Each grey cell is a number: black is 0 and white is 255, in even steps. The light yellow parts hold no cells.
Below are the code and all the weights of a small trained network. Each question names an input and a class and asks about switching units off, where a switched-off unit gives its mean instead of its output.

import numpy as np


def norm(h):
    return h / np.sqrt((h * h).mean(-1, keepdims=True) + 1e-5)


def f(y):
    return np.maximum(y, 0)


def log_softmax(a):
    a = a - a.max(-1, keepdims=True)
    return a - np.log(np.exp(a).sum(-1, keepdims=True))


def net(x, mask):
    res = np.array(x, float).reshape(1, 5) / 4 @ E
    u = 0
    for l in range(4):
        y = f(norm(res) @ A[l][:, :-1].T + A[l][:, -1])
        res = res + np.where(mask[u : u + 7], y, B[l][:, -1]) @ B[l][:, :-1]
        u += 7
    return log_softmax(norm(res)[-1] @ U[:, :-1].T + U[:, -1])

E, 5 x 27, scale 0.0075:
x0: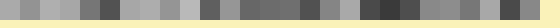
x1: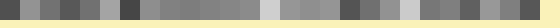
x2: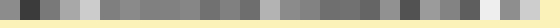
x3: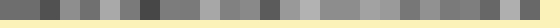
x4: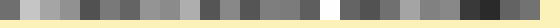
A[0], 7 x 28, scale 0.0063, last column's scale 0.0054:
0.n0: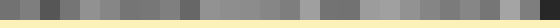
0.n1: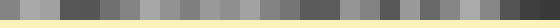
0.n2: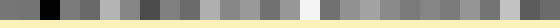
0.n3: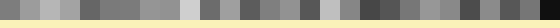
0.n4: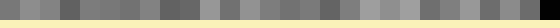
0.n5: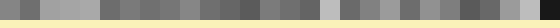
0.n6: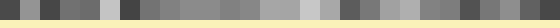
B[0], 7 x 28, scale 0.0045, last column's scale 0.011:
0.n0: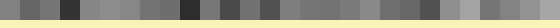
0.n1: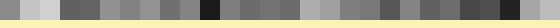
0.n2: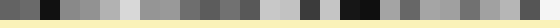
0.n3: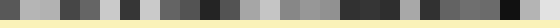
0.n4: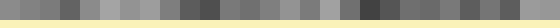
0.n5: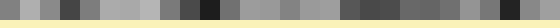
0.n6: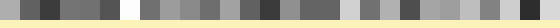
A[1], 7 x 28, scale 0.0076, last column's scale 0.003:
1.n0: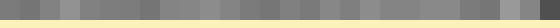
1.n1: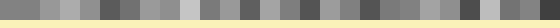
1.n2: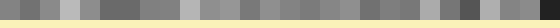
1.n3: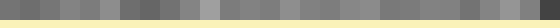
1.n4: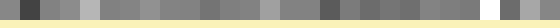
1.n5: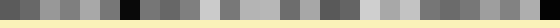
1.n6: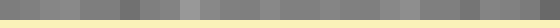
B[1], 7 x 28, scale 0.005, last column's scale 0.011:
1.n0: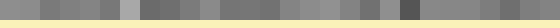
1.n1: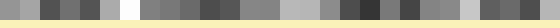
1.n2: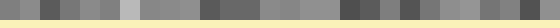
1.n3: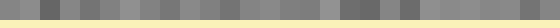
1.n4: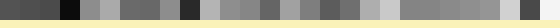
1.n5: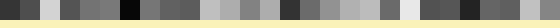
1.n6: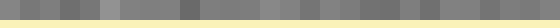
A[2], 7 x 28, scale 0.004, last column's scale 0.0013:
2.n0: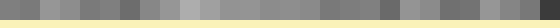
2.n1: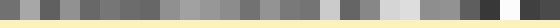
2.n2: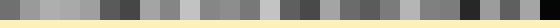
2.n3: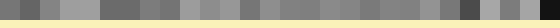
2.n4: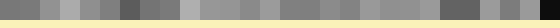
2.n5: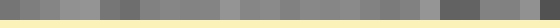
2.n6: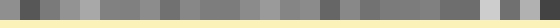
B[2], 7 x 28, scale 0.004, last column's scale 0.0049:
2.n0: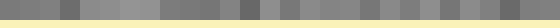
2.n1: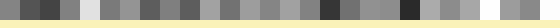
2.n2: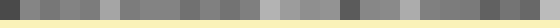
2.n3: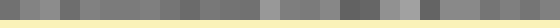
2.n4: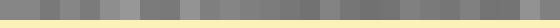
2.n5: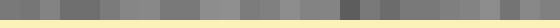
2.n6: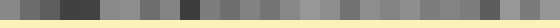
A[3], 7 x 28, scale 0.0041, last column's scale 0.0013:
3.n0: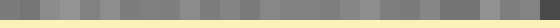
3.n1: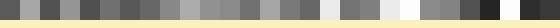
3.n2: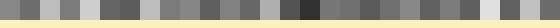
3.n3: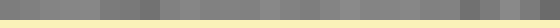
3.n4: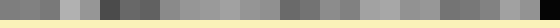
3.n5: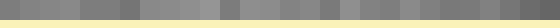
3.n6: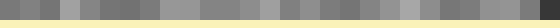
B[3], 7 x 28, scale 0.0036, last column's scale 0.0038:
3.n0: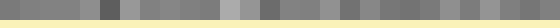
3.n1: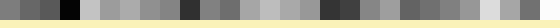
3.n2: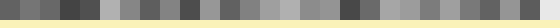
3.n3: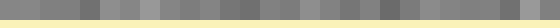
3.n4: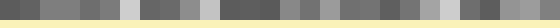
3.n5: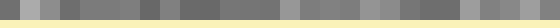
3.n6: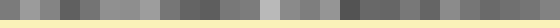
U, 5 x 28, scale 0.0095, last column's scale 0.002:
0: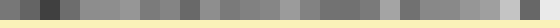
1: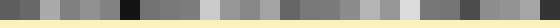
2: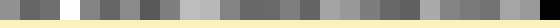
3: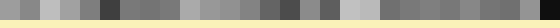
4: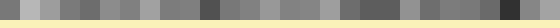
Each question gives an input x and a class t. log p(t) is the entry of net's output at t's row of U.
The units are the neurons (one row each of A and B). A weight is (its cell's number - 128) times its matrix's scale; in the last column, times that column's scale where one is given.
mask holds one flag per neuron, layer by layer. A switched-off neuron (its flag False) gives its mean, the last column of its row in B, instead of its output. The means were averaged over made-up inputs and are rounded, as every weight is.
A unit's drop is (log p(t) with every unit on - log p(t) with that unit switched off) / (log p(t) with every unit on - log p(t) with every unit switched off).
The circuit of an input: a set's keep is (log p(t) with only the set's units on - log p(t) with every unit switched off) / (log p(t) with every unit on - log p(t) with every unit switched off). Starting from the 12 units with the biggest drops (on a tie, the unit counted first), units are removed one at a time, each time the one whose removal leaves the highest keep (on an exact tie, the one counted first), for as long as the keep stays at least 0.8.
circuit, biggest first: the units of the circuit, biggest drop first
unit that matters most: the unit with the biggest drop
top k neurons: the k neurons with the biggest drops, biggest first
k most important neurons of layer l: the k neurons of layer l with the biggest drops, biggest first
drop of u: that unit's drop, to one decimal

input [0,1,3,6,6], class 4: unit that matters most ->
0.n3
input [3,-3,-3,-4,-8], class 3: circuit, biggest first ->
0.n2, 0.n1, 1.n1
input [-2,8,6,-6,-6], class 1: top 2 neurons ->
1.n5, 0.n2
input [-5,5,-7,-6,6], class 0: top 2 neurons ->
0.n6, 3.n1
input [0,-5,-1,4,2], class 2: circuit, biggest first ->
1.n4, 0.n3, 3.n1
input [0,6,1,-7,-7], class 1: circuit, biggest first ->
0.n2, 1.n5, 0.n6
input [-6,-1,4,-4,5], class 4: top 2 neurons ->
0.n5, 1.n4
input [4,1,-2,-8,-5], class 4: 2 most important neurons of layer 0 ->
0.n1, 0.n2
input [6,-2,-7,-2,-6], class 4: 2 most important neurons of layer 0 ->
0.n1, 0.n6
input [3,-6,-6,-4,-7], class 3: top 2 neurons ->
0.n3, 0.n2
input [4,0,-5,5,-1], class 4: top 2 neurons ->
0.n1, 1.n4
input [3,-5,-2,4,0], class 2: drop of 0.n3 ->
0.2
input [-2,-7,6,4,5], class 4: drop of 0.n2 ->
0.1
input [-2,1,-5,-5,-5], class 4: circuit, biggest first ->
0.n1
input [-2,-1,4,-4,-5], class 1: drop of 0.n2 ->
0.6
